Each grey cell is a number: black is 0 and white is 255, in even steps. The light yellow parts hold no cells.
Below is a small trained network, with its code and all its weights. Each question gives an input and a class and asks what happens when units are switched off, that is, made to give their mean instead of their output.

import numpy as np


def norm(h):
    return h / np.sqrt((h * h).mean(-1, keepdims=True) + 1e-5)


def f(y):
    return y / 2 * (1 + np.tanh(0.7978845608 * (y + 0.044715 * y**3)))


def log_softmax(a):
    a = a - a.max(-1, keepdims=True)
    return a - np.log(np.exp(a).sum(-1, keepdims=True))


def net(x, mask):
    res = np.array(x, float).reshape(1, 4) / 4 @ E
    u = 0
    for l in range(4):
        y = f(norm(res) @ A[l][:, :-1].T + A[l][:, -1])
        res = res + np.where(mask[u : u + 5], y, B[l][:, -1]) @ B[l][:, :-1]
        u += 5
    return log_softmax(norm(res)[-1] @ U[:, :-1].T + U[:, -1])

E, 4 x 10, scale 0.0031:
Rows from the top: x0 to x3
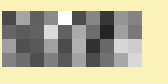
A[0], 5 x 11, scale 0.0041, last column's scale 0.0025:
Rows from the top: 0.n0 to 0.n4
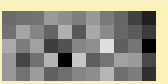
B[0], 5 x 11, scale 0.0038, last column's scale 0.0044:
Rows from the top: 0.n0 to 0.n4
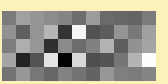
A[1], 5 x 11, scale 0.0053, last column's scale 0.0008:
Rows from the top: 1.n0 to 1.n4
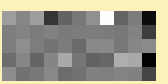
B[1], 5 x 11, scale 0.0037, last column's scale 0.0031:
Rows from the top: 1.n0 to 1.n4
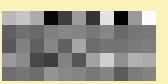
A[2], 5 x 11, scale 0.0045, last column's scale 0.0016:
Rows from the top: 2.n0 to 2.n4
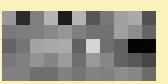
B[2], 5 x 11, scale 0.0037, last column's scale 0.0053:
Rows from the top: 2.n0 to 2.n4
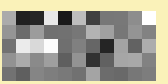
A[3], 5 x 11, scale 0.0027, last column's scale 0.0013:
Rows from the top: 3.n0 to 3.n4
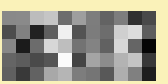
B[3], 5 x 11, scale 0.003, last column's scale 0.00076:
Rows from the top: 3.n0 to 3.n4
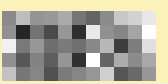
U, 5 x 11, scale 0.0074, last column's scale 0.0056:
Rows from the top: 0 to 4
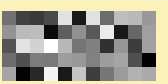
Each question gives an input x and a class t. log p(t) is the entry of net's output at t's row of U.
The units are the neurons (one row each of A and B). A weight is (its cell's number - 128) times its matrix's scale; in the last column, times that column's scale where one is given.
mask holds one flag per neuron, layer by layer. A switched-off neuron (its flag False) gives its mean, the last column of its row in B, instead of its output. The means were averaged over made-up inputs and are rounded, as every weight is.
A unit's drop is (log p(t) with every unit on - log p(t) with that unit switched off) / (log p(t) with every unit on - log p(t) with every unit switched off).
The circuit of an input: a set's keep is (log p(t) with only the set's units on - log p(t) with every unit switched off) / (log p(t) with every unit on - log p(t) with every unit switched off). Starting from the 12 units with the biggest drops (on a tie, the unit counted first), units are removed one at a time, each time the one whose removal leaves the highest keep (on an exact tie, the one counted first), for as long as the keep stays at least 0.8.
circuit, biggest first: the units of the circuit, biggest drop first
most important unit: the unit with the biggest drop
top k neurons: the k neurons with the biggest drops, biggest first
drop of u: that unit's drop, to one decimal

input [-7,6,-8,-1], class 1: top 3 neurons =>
(0.n3; 1.n0; 0.n2)
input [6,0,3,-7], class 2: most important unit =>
2.n2
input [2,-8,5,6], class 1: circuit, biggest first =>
(0.n3; 2.n0)
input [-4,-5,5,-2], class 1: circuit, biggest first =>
(1.n0; 0.n2)
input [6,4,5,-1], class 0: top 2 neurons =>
(0.n3; 0.n1)
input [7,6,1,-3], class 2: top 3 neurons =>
(2.n2; 0.n3; 0.n0)
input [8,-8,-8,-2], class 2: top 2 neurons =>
(2.n2; 0.n1)
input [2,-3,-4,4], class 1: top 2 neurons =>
(0.n3; 2.n0)
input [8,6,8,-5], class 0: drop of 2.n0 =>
0.1
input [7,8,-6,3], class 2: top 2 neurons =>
(2.n2; 0.n3)
